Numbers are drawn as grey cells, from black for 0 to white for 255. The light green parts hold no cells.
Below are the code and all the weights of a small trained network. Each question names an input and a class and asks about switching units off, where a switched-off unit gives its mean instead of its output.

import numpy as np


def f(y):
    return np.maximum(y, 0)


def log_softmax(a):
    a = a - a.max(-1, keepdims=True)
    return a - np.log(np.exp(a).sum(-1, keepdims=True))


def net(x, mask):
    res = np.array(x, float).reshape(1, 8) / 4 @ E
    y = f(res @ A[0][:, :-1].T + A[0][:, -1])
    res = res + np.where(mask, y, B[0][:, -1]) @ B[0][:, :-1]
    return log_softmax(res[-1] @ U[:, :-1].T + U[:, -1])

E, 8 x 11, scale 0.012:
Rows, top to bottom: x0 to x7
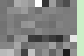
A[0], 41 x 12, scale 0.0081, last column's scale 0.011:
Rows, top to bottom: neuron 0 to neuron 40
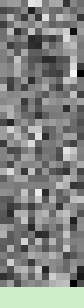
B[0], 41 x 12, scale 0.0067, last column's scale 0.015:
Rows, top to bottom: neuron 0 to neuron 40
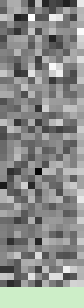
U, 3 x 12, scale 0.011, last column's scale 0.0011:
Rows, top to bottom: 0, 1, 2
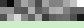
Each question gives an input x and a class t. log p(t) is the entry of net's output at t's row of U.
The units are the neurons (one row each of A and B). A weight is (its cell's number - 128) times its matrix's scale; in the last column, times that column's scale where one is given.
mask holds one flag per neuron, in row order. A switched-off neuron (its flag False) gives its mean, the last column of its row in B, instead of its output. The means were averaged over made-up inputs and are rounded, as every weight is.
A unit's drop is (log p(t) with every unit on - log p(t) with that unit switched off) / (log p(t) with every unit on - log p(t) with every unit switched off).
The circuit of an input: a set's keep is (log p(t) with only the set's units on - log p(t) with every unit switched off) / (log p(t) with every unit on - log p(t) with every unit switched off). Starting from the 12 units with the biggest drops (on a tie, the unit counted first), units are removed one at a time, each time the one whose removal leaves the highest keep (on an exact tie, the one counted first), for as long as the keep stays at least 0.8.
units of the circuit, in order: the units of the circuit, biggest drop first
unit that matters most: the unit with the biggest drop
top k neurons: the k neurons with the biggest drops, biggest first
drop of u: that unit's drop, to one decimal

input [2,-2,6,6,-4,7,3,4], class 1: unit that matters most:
neuron 10
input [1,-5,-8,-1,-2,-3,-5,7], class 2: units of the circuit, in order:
[neuron 0; neuron 18]
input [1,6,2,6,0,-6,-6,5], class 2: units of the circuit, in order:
[neuron 0; neuron 18]
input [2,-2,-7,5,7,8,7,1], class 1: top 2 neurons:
[neuron 10; neuron 9]
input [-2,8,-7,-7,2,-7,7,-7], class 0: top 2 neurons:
[neuron 40; neuron 26]
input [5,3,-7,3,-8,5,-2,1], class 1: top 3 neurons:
[neuron 10; neuron 28; neuron 40]
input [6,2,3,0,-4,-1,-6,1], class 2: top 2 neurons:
[neuron 0; neuron 4]
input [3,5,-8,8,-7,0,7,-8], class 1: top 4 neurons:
[neuron 39; neuron 17; neuron 28; neuron 30]
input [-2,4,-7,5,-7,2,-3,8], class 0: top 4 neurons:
[neuron 24; neuron 15; neuron 28; neuron 39]
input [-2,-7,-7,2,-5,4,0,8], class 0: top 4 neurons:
[neuron 24; neuron 15; neuron 28; neuron 39]
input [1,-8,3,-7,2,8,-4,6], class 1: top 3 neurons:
[neuron 10; neuron 9; neuron 40]
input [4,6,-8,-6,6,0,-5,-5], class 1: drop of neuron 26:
0.1
